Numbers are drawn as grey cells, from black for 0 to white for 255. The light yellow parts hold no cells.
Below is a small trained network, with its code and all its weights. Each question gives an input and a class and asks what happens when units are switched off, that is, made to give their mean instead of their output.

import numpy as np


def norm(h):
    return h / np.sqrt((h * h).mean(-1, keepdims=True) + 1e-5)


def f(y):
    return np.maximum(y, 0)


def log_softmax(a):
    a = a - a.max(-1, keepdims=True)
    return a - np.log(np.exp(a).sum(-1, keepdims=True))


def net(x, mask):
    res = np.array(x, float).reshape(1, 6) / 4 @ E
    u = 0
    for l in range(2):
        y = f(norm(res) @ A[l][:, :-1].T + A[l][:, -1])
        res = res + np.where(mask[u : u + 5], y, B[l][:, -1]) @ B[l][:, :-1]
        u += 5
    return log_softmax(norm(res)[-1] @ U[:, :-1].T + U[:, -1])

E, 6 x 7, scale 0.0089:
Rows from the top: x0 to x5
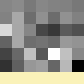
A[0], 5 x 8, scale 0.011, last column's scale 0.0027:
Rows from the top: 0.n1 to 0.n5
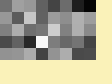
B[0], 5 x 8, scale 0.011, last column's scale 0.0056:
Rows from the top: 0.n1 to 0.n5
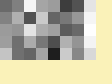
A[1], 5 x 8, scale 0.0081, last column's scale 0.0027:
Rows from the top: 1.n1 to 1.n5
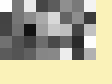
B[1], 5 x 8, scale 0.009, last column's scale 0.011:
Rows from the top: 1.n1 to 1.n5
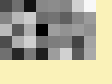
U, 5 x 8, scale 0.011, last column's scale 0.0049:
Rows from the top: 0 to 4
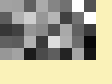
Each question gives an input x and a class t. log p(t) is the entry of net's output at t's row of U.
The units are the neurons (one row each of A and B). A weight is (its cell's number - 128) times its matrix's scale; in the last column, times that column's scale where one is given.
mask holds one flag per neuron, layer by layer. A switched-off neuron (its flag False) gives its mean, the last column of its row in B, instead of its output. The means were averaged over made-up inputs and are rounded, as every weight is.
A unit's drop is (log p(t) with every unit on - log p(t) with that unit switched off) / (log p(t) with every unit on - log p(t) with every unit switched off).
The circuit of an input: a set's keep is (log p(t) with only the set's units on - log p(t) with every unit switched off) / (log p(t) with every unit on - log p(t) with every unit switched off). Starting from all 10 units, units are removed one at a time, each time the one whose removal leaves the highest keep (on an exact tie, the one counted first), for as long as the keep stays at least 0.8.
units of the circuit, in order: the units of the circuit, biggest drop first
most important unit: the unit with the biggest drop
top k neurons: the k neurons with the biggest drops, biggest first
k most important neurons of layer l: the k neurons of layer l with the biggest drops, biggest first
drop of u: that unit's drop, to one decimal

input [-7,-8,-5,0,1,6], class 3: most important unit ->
1.n3
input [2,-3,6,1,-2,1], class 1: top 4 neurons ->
[0.n1, 0.n4, 1.n4, 1.n5]
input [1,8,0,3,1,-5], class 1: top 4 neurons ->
[0.n3, 0.n5, 0.n4, 1.n5]
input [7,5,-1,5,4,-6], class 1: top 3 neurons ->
[0.n3, 0.n5, 0.n4]
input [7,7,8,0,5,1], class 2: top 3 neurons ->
[0.n5, 0.n3, 0.n2]
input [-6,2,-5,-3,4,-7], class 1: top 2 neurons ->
[0.n3, 1.n1]
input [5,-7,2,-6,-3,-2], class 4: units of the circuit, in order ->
[0.n3, 0.n4]
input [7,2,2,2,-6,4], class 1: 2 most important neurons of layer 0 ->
[0.n1, 0.n5]
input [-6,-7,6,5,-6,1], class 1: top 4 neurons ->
[0.n1, 1.n4, 0.n5, 0.n4]
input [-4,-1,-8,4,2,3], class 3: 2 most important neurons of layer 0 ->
[0.n1, 0.n5]
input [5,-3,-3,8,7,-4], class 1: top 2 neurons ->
[0.n3, 1.n1]
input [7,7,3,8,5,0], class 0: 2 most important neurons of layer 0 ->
[0.n3, 0.n5]
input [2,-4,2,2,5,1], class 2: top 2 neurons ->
[0.n5, 1.n5]
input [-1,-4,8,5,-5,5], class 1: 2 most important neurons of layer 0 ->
[0.n1, 0.n4]
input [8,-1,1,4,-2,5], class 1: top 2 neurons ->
[0.n1, 1.n5]
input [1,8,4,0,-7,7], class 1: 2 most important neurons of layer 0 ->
[0.n1, 0.n5]
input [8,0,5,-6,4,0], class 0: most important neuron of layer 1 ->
[1.n1]
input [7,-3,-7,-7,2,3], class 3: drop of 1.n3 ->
0.2
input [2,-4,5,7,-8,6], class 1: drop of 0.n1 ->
0.5
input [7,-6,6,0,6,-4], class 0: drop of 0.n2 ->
0.0
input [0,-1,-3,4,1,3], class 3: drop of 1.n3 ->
0.1
